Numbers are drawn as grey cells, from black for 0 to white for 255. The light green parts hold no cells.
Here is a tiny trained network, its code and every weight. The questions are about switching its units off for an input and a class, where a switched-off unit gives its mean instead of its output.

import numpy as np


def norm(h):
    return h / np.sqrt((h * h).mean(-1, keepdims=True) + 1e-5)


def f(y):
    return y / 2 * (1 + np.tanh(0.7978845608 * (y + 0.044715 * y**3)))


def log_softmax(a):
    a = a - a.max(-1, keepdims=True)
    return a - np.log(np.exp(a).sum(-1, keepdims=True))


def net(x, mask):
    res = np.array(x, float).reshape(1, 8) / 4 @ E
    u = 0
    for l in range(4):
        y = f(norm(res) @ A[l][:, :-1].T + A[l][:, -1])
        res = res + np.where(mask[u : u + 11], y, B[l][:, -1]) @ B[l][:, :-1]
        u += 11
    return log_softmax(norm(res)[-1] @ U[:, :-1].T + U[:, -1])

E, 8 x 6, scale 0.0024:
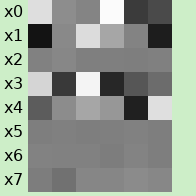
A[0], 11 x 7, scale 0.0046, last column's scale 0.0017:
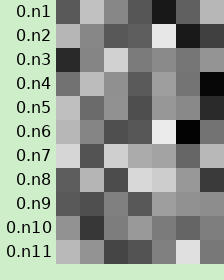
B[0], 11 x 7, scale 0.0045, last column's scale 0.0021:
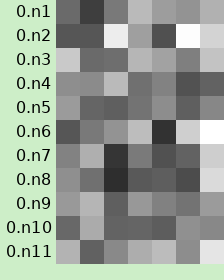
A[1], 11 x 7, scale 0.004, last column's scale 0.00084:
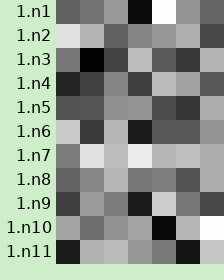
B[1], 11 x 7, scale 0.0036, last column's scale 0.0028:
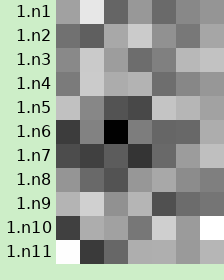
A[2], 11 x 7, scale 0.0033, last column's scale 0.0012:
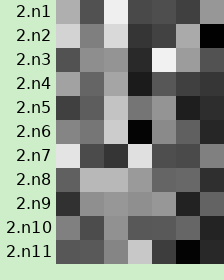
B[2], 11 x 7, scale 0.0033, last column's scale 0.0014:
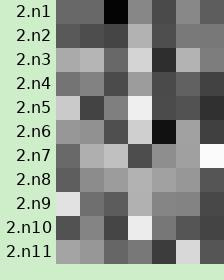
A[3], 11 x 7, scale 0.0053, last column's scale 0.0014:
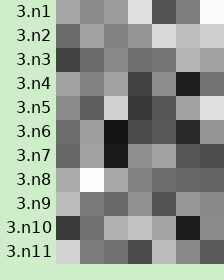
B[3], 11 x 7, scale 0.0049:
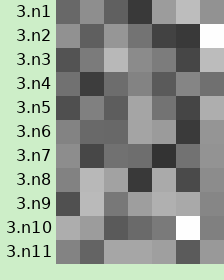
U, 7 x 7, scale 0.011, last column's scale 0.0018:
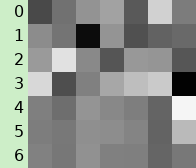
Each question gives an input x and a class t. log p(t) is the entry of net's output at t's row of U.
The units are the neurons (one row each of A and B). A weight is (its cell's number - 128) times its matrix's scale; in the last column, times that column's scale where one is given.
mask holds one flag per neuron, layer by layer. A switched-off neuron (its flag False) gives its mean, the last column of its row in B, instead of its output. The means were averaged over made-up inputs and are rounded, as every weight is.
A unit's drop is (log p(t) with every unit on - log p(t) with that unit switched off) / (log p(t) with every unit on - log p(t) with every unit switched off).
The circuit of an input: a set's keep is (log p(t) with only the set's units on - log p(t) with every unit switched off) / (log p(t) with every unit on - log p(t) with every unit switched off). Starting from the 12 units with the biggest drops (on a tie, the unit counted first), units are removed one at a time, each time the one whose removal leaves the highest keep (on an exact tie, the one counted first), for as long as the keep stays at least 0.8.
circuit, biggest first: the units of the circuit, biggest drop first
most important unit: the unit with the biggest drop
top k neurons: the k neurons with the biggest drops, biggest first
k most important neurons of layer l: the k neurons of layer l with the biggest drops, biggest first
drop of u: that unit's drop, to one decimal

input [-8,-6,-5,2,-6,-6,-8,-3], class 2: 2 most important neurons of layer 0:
0.n1, 0.n3
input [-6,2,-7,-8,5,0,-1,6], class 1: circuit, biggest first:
0.n2, 0.n8, 3.n7, 1.n10
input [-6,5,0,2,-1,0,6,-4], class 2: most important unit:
1.n1
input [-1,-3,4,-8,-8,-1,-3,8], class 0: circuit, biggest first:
0.n2, 0.n6
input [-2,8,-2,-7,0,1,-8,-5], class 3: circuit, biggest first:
1.n11, 3.n10, 3.n5, 0.n3
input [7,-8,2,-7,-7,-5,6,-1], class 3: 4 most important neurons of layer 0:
0.n2, 0.n11, 0.n7, 0.n9
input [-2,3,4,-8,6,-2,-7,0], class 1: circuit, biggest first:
0.n2, 0.n8, 3.n7
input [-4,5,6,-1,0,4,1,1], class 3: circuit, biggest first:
0.n3, 1.n11, 3.n10
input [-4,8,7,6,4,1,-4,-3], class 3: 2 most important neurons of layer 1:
1.n11, 1.n8
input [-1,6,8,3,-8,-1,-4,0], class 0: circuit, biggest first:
0.n6, 3.n10
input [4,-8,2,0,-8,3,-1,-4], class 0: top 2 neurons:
0.n2, 0.n6
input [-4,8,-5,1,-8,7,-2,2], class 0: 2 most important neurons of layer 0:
0.n2, 0.n6
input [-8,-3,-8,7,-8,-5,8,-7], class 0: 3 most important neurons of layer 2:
2.n2, 2.n6, 2.n3
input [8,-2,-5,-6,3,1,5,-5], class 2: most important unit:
1.n6
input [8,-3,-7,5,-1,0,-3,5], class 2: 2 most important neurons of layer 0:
0.n7, 0.n8
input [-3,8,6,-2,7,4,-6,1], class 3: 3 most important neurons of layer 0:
0.n6, 0.n2, 0.n3
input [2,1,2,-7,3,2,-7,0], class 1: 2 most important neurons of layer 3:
3.n7, 3.n3
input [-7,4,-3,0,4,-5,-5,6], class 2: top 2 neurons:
0.n6, 0.n2
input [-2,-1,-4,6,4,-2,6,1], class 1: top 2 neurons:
0.n6, 0.n2
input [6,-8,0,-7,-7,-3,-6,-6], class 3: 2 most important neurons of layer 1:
1.n6, 1.n2
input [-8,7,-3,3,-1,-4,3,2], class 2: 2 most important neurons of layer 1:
1.n1, 1.n4
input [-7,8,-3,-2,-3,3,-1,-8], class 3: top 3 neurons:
1.n11, 0.n3, 3.n10
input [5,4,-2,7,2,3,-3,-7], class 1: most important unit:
2.n1
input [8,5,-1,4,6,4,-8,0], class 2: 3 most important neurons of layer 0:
0.n2, 0.n7, 0.n6
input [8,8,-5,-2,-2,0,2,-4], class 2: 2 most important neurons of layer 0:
0.n7, 0.n11
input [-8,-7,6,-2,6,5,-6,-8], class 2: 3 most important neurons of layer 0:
0.n6, 0.n2, 0.n3
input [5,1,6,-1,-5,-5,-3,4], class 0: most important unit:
0.n2
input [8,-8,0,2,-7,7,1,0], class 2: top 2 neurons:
0.n7, 1.n11
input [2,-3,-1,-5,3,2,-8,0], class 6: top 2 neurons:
1.n6, 0.n7
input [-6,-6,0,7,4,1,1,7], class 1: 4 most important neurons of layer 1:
1.n6, 1.n11, 1.n5, 1.n3
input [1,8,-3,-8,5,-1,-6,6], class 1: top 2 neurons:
0.n2, 0.n8
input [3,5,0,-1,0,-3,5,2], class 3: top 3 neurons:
1.n11, 0.n6, 3.n3
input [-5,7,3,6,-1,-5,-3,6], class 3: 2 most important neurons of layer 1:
1.n11, 1.n8
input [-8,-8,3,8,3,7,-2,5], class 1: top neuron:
1.n6
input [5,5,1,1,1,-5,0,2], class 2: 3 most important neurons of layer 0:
0.n7, 0.n2, 0.n3
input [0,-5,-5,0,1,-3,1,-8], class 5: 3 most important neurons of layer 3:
3.n11, 3.n10, 3.n2
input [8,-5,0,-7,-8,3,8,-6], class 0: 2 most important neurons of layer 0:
0.n6, 0.n2
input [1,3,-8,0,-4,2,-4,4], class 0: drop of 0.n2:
0.4
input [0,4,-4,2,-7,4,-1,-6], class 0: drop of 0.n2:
0.6
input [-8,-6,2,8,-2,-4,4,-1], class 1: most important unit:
1.n6
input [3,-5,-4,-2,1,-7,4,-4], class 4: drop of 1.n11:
0.2
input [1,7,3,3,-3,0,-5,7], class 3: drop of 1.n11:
0.1
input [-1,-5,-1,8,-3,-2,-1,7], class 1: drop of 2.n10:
0.0
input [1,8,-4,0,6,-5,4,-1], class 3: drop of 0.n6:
0.2
